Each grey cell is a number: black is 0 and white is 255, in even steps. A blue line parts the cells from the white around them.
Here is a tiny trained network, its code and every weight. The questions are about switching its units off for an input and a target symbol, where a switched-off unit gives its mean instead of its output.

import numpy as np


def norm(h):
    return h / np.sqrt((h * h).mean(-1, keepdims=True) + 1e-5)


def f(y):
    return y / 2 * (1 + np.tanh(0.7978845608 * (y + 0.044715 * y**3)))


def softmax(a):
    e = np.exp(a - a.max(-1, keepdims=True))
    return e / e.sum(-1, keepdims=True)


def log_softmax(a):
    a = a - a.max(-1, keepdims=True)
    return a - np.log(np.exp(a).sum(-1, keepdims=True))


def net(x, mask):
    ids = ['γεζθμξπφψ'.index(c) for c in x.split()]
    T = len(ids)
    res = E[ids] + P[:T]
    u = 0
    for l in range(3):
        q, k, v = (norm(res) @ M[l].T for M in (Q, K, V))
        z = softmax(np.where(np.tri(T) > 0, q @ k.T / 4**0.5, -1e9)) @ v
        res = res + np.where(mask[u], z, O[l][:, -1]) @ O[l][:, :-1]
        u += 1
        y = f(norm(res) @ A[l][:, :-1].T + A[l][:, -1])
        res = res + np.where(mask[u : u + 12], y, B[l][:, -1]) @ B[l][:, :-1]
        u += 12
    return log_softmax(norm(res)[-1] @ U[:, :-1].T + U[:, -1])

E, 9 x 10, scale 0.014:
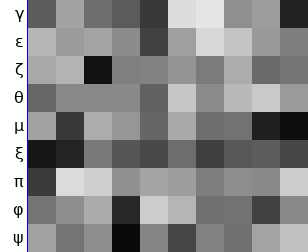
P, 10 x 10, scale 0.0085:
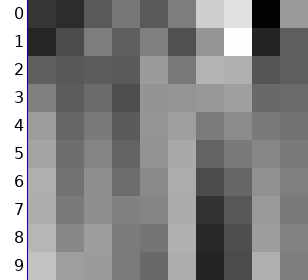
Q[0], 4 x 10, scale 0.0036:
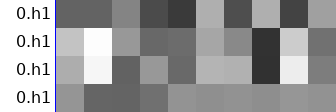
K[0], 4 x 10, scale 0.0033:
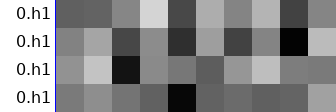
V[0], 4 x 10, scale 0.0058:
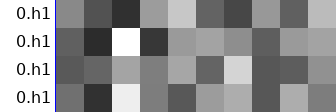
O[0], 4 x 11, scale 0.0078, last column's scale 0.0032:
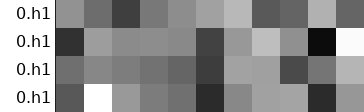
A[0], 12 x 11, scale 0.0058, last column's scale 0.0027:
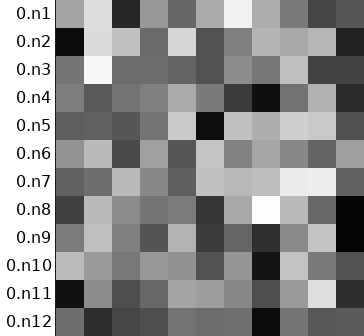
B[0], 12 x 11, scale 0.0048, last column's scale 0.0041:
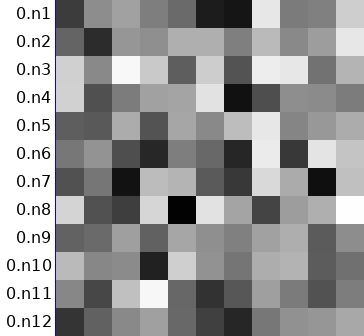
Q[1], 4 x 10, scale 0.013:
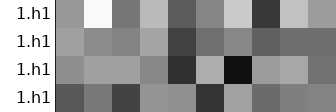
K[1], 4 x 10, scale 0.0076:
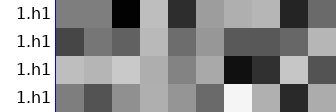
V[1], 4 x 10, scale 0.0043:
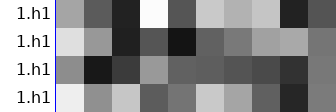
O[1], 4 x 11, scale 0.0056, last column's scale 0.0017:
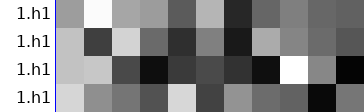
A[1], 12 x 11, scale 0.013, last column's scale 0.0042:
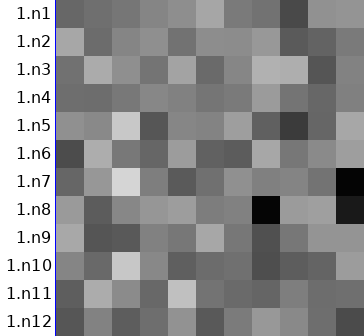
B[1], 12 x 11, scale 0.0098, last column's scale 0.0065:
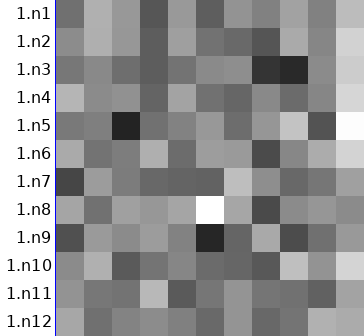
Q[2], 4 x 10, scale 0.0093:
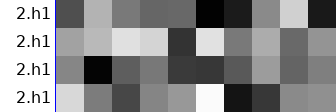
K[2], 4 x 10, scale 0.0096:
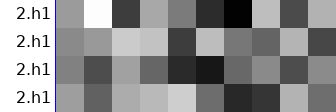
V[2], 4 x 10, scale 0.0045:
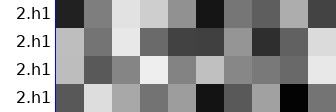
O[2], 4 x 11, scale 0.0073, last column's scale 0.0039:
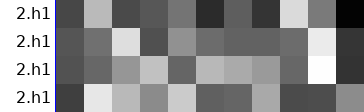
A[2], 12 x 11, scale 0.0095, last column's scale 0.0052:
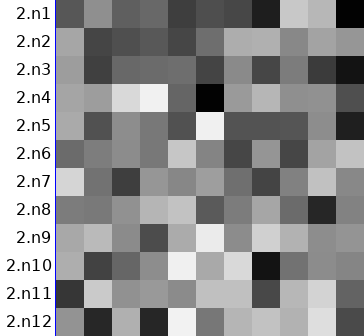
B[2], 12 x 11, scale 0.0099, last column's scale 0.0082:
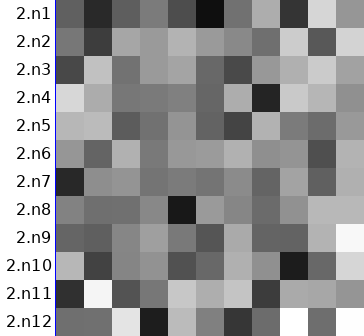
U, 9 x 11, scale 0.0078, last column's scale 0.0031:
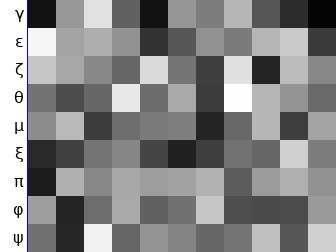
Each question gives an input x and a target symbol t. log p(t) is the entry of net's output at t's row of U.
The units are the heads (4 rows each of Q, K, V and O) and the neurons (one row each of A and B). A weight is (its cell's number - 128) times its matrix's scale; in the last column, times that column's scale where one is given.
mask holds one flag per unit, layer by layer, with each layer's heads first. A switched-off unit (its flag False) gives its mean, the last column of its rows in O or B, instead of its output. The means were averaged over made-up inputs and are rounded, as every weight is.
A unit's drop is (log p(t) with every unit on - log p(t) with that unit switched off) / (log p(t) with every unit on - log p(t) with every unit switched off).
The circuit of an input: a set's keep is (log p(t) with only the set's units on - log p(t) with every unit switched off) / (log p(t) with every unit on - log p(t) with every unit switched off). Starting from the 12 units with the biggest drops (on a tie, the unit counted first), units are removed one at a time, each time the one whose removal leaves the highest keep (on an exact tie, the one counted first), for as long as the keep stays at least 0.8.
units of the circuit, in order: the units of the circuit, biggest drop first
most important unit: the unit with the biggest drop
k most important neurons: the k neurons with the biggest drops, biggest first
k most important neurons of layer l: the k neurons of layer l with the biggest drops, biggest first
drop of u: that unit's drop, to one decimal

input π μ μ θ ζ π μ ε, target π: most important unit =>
0.h1
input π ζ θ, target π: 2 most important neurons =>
(1.n5, 0.n2)
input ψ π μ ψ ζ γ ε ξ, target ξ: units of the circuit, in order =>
(2.n1, 1.n10)
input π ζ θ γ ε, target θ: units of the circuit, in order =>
(1.h1, 0.n7)
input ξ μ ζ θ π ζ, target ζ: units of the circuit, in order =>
(1.n9, 0.h1)
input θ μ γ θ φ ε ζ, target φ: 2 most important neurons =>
(0.n6, 0.n8)
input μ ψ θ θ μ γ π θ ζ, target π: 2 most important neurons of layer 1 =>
(1.n6, 1.n5)
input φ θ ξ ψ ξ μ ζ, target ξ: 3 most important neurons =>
(2.n1, 1.n6, 0.n12)
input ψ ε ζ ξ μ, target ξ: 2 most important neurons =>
(1.n10, 1.n6)
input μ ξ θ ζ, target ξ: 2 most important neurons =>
(1.n6, 0.n6)
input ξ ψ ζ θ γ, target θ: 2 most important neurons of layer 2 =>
(2.n5, 2.n12)
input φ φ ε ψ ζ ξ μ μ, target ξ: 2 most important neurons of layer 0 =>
(0.n1, 0.n12)
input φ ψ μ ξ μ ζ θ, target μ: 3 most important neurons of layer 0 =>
(0.n7, 0.n8, 0.n6)
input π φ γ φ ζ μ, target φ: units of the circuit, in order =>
(2.n12)
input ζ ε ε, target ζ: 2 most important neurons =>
(2.n5, 1.n5)
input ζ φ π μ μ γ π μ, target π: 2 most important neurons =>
(1.n9, 0.n7)
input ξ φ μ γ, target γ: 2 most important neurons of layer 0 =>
(0.n1, 0.n3)
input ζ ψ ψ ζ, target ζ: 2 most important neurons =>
(1.n9, 1.n5)
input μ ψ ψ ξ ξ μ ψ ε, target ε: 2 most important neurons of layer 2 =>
(2.n4, 2.n12)
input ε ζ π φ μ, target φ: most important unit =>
1.h1
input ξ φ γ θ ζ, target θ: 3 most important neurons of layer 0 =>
(0.n1, 0.n8, 0.n6)
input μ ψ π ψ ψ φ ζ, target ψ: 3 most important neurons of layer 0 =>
(0.n6, 0.n3, 0.n9)
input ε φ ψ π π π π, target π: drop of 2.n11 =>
0.2
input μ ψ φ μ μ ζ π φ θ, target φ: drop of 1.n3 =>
0.0
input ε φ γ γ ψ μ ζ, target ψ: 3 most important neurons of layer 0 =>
(0.n6, 0.n3, 0.n8)
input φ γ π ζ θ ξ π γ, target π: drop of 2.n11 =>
0.1
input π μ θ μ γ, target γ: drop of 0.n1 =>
0.3
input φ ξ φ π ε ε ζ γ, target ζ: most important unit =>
1.h1
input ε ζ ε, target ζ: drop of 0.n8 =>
0.2
